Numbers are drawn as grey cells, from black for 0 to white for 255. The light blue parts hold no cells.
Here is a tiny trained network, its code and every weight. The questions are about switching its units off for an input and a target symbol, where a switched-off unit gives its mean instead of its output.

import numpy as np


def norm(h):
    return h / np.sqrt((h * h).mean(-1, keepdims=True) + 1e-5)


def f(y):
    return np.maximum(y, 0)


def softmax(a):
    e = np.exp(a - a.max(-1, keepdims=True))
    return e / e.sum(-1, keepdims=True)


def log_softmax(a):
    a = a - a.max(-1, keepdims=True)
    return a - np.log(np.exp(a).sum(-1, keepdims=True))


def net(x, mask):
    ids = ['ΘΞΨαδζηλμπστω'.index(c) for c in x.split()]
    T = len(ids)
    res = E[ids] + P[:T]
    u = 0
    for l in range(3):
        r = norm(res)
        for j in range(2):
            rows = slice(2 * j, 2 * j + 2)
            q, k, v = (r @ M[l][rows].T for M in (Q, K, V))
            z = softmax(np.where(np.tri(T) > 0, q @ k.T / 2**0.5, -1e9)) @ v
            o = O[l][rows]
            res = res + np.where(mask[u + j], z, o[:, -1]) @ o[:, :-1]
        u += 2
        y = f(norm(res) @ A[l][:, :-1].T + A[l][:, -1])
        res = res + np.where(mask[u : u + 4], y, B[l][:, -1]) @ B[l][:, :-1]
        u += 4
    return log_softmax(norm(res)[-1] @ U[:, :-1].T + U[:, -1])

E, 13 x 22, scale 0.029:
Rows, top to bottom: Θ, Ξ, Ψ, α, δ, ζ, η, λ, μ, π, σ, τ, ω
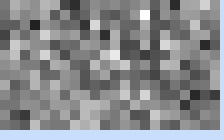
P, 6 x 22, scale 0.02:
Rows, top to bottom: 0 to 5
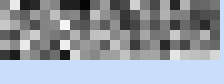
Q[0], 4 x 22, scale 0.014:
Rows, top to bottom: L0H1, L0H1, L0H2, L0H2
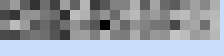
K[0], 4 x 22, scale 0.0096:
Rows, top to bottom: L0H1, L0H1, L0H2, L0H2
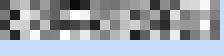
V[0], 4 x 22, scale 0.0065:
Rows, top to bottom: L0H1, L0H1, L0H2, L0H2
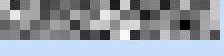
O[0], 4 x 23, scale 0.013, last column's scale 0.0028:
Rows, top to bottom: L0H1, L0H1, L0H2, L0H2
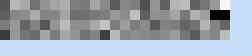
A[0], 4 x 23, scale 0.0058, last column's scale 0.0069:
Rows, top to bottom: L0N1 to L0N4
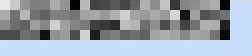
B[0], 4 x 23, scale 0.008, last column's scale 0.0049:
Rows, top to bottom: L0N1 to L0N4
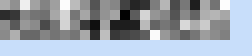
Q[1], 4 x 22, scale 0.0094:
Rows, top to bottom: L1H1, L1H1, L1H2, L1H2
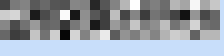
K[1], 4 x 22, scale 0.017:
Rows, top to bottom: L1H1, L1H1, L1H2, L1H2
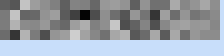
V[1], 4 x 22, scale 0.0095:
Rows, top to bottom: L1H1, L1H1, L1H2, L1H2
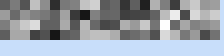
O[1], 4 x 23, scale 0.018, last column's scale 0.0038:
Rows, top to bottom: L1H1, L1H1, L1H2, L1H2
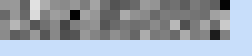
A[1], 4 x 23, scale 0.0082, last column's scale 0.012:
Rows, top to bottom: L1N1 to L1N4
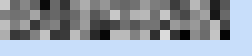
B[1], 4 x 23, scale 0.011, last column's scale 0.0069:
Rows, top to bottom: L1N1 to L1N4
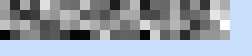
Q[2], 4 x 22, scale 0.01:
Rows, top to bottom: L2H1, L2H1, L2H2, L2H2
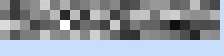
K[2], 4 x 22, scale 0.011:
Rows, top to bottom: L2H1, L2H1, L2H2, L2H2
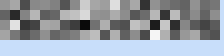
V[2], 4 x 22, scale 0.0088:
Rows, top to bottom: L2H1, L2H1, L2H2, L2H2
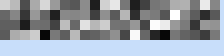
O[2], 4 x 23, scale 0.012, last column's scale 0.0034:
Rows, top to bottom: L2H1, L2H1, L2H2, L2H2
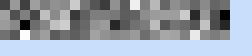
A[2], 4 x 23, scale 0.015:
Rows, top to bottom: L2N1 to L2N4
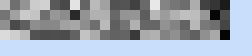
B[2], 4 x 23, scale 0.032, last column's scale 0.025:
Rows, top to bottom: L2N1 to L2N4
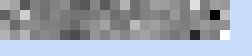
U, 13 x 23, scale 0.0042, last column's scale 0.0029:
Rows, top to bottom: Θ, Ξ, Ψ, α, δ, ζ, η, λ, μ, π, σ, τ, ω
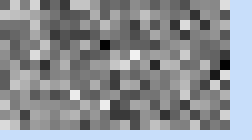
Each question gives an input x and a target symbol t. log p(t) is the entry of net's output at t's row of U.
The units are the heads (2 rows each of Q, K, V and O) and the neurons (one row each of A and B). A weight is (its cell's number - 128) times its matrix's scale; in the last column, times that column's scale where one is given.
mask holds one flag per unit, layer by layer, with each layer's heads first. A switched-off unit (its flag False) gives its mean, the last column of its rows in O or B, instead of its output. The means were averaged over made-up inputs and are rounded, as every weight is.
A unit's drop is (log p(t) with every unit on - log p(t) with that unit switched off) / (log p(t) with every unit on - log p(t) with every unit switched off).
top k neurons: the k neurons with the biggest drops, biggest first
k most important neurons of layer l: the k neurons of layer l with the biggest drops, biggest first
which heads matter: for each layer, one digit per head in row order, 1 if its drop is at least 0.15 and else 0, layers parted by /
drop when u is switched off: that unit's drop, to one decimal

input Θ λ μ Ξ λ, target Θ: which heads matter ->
00 / 00 / 10
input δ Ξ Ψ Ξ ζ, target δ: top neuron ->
[L2N4]
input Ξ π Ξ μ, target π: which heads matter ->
00 / 10 / 00
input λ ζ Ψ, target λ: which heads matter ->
10 / 00 / 00
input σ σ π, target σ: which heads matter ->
01 / 00 / 00
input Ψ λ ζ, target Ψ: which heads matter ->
00 / 01 / 00
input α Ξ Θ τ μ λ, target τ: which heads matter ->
00 / 00 / 01
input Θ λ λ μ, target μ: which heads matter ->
00 / 01 / 00
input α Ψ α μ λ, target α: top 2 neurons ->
[L1N4; L2N4]
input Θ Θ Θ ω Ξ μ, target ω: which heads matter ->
00 / 10 / 00
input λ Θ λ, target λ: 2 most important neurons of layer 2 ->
[L2N2; L2N4]
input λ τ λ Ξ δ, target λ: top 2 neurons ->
[L2N2; L2N4]
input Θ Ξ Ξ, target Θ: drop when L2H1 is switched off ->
0.8
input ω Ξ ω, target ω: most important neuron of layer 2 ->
[L2N1]
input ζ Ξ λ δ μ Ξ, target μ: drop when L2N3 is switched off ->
0.0
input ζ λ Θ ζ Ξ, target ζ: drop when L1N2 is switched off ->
0.1
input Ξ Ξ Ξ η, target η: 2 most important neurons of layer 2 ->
[L2N4; L2N2]
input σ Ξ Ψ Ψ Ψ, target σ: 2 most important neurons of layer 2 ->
[L2N3; L2N4]
